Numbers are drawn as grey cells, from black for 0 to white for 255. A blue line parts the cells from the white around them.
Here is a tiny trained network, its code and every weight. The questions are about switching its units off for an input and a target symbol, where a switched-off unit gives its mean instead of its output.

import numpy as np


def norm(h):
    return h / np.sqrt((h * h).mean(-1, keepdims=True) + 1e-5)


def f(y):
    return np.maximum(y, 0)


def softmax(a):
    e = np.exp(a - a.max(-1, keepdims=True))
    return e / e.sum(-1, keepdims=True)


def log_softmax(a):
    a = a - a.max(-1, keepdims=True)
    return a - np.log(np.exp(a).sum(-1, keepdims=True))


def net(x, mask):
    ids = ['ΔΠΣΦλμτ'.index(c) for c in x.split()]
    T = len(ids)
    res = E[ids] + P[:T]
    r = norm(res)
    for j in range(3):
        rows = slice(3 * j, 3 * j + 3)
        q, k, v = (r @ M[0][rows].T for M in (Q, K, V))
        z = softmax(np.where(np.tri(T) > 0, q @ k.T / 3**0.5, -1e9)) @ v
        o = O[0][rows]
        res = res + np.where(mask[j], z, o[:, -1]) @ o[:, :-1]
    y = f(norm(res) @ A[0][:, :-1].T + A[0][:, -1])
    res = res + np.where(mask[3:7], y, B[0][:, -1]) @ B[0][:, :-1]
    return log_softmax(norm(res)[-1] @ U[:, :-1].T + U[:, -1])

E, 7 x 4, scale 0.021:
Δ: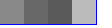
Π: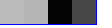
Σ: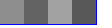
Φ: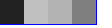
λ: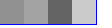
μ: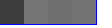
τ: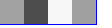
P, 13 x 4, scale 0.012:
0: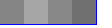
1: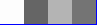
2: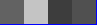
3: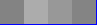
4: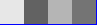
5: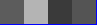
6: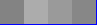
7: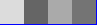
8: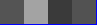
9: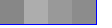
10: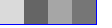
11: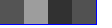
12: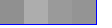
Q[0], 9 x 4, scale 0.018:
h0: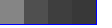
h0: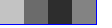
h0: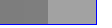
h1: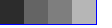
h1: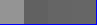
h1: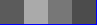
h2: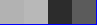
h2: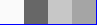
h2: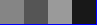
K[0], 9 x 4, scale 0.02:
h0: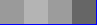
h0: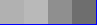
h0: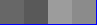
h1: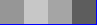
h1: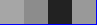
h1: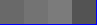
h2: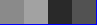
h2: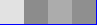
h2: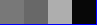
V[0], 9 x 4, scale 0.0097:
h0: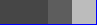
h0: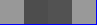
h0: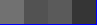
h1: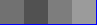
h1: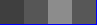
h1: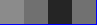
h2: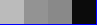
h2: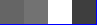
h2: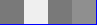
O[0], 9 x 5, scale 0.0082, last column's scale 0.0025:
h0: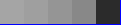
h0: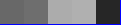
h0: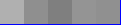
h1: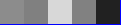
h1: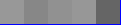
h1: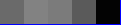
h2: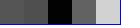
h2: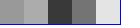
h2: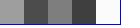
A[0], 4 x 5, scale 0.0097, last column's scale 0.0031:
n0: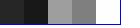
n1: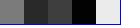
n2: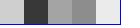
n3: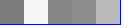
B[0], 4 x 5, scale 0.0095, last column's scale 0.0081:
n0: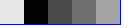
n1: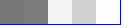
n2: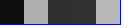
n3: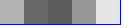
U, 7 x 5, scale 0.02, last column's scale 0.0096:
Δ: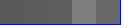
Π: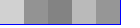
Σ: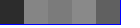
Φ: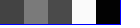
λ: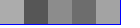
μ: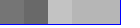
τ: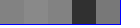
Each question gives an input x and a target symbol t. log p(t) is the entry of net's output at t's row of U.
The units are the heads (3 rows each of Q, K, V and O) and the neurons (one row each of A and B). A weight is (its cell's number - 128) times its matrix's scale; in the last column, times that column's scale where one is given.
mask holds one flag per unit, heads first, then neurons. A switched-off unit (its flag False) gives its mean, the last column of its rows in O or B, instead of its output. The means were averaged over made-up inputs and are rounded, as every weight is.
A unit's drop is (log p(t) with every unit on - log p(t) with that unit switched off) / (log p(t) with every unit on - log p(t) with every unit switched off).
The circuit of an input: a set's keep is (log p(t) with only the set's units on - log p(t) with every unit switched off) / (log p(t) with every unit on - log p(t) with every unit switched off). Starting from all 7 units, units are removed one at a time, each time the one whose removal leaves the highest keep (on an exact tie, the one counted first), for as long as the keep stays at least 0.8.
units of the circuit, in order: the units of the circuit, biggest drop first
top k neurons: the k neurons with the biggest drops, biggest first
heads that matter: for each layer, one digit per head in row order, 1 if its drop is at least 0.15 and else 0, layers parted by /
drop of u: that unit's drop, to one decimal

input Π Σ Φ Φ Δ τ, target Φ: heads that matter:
111
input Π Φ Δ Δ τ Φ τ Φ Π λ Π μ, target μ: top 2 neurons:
[n1; n2]
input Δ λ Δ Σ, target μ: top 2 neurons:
[n1; n2]
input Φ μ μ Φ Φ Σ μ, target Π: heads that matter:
101
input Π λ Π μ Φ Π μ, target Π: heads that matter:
001
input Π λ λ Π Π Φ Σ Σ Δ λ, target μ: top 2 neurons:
[n0; n2]
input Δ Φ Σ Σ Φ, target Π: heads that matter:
001
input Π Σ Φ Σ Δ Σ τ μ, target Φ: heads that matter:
001
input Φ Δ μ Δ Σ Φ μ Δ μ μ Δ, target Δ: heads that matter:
010
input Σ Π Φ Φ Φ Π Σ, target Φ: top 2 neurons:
[n1; n2]
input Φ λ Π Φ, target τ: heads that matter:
101
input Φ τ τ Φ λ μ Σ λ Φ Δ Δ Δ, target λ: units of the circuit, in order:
[n0; h2]
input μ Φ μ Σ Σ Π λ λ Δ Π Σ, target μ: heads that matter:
001
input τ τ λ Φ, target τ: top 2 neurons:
[n1; n3]
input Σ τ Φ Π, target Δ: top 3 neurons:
[n3; n0; n1]
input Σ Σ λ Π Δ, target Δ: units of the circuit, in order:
[n2]
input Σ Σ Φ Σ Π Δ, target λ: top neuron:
[n0]
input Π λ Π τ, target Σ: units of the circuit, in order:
[n2; h2; n1; n0]
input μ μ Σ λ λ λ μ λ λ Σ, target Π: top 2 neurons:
[n1; n2]
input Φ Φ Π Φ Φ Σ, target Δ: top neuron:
[n1]
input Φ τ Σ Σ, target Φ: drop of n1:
0.3
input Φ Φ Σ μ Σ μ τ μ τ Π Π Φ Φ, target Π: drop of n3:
0.2
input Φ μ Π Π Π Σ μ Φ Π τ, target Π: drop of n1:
0.5
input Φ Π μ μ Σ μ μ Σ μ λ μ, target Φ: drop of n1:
0.0
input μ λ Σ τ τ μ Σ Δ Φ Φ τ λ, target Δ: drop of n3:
0.1
